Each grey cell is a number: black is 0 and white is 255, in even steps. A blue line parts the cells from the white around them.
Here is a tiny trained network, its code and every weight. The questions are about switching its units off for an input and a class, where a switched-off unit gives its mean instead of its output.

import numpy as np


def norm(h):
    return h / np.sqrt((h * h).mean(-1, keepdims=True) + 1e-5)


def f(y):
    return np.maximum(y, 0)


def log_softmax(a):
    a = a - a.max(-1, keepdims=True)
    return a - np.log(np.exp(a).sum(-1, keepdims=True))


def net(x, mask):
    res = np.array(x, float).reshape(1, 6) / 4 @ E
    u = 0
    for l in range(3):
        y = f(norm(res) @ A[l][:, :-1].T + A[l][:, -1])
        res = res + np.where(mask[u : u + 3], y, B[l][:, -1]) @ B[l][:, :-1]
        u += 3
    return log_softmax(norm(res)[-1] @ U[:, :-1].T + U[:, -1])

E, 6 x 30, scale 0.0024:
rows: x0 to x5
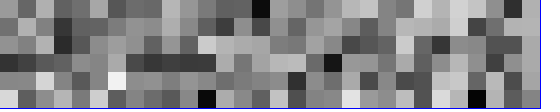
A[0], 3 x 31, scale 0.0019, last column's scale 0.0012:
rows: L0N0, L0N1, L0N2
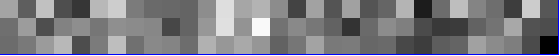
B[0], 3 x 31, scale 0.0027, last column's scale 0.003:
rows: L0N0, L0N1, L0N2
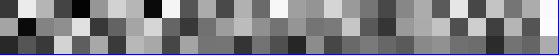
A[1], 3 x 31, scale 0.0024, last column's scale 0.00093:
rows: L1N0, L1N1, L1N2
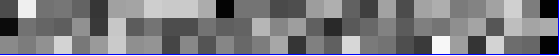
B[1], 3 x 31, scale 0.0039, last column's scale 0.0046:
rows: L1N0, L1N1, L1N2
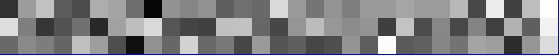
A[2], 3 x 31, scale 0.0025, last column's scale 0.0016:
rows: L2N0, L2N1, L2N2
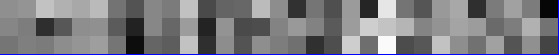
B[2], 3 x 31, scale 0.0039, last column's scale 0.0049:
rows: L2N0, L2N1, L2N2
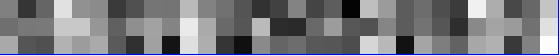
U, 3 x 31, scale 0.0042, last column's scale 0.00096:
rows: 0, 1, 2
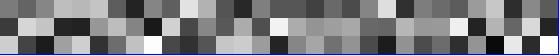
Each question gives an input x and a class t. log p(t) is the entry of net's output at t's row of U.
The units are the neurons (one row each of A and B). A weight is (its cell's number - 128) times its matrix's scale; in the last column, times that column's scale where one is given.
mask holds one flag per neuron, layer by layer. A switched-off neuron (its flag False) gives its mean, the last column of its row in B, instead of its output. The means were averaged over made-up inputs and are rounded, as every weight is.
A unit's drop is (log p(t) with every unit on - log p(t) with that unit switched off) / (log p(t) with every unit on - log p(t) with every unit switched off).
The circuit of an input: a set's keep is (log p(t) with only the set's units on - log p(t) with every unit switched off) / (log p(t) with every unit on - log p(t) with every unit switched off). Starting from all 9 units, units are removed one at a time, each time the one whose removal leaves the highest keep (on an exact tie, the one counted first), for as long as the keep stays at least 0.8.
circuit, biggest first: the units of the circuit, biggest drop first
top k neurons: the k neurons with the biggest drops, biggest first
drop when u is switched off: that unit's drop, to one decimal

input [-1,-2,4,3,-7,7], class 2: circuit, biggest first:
[L1N0]
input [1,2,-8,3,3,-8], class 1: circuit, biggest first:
[L1N0, L1N2]
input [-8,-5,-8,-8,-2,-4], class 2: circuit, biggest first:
[L0N1, L2N2]
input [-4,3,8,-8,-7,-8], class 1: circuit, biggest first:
[L1N0, L2N2]
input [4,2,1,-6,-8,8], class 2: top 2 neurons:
[L1N2, L1N0]
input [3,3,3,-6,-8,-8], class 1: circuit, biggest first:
[L2N2, L1N0]
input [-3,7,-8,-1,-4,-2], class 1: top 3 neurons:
[L1N0, L1N2, L2N2]
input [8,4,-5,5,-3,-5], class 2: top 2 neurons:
[L1N1, L2N2]
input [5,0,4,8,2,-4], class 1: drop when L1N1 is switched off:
0.0
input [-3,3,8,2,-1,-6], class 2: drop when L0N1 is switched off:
0.1
